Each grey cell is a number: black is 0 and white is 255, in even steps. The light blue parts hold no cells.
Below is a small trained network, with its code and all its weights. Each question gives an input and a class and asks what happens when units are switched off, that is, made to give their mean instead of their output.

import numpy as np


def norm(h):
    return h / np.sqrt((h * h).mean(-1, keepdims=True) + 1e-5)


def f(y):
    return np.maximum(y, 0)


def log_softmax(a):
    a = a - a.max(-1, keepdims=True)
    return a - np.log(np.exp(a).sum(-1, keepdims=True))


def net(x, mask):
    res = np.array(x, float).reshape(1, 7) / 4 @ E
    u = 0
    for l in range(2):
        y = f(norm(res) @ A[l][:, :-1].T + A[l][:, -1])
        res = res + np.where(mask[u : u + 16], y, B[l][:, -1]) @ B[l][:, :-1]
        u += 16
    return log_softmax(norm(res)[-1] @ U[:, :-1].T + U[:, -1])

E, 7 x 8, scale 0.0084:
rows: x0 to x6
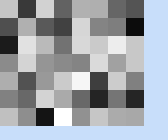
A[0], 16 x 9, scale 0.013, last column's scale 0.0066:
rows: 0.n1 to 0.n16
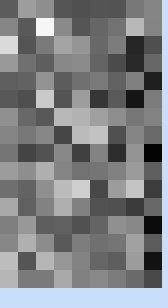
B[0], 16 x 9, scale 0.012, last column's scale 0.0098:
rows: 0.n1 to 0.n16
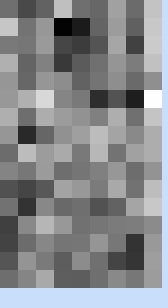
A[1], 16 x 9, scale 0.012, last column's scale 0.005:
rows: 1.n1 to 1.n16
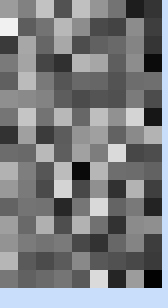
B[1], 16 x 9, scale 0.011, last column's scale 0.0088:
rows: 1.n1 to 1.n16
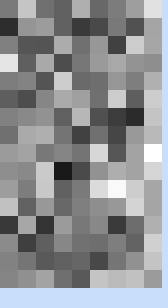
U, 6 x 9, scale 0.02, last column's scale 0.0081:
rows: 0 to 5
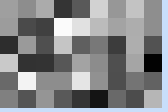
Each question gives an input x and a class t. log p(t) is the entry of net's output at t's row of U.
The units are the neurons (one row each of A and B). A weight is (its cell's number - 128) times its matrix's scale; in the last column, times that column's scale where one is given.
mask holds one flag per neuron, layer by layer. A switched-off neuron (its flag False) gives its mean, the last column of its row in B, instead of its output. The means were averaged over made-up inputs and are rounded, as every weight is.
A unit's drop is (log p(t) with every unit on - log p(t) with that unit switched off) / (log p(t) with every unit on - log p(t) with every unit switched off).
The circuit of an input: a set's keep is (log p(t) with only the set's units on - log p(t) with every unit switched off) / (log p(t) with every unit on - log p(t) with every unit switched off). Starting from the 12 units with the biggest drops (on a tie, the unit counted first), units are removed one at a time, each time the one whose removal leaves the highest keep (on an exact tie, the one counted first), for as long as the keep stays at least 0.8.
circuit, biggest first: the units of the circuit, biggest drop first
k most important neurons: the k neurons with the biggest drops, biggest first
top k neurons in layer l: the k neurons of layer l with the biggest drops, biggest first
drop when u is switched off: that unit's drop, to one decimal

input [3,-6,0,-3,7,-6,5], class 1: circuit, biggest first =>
0.n11
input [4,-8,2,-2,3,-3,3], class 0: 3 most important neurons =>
0.n6; 0.n2; 0.n12
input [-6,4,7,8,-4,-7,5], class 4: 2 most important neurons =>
1.n7; 0.n2
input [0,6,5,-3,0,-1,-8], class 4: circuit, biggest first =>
1.n1; 0.n2; 1.n9
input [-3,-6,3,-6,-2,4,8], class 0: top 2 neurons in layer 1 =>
1.n11; 1.n10
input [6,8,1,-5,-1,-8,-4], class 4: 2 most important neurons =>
0.n6; 1.n1
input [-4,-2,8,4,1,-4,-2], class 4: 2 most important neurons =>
0.n2; 1.n7
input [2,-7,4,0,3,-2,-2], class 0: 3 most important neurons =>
0.n6; 1.n9; 0.n12
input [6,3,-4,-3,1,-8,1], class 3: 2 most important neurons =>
0.n8; 0.n6
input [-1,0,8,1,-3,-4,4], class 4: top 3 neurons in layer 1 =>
1.n7; 1.n10; 1.n11
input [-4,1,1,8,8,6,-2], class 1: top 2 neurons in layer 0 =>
0.n11; 0.n6
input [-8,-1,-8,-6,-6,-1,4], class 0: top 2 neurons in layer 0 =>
0.n9; 0.n6
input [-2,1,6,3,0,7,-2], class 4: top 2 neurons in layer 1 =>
1.n9; 1.n1
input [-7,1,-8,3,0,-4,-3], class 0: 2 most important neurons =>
0.n9; 0.n6
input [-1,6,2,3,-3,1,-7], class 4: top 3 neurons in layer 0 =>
0.n2; 0.n3; 0.n12
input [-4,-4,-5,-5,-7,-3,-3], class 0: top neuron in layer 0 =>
0.n9
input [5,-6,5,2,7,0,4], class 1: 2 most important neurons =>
0.n11; 1.n10
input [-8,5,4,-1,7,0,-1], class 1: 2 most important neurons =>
0.n11; 0.n6
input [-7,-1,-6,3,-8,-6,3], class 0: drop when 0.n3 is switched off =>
0.0
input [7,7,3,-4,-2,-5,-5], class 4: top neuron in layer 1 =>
1.n1
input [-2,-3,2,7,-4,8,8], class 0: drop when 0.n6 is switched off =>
0.1
